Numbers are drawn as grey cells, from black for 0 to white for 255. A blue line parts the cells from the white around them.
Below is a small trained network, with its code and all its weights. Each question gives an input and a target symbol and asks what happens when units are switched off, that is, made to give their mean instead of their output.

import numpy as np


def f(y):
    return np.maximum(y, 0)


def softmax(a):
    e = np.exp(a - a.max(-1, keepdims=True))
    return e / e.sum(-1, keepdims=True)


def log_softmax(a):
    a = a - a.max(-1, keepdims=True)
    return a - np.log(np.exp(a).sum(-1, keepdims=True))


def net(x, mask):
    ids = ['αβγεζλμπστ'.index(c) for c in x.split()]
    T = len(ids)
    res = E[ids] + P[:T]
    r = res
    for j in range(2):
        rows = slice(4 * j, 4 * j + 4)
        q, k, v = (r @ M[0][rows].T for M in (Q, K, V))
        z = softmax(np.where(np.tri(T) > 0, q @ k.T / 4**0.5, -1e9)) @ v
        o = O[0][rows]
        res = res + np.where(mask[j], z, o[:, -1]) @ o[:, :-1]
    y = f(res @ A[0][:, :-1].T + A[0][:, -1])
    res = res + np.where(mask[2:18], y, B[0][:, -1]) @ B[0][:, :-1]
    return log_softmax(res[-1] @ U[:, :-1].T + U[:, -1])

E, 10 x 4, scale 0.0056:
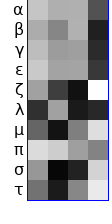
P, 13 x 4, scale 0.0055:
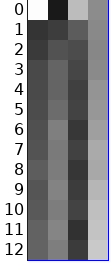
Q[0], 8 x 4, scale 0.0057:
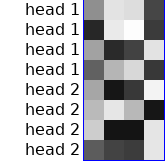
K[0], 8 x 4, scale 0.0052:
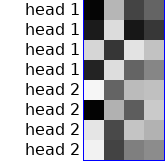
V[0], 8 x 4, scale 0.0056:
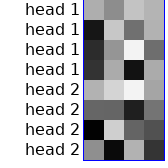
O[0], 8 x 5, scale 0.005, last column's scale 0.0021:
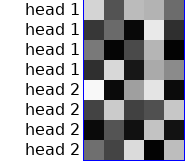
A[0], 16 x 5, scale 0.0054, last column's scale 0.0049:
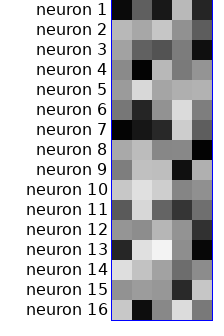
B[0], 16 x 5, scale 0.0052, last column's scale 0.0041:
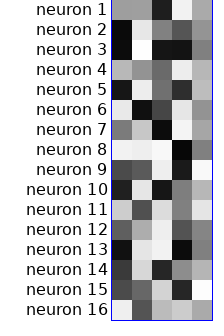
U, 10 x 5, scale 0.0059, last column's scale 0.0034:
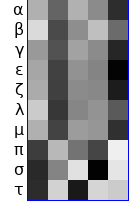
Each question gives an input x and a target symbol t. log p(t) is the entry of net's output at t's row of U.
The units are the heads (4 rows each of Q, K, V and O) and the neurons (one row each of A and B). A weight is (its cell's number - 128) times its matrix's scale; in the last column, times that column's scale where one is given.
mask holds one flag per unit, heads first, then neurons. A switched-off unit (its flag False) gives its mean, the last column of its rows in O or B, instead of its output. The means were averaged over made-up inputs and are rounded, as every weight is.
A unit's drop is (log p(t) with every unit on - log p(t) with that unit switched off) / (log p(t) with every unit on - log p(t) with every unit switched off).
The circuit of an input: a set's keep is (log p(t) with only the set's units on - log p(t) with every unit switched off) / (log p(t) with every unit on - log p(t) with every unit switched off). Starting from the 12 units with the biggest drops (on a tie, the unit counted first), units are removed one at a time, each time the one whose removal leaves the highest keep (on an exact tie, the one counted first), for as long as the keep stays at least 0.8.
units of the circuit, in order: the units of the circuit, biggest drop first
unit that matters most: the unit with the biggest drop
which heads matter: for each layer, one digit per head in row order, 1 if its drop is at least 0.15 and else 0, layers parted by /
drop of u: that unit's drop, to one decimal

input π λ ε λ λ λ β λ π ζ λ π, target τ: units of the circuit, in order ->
[head 2; head 1]
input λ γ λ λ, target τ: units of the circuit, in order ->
[head 2; head 1; neuron 7]
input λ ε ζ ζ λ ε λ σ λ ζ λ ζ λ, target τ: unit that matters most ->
head 1
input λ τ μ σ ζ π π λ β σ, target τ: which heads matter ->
11
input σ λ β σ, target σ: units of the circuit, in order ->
[head 2; head 1; neuron 9]
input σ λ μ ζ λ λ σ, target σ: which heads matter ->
11
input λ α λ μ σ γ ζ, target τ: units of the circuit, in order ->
[head 1; neuron 7; head 2; neuron 9]
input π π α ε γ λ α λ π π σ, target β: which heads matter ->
01
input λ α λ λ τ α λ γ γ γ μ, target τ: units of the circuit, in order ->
[neuron 7; head 1; head 2]
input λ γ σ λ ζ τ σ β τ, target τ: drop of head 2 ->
0.2
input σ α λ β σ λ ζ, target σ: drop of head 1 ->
0.5
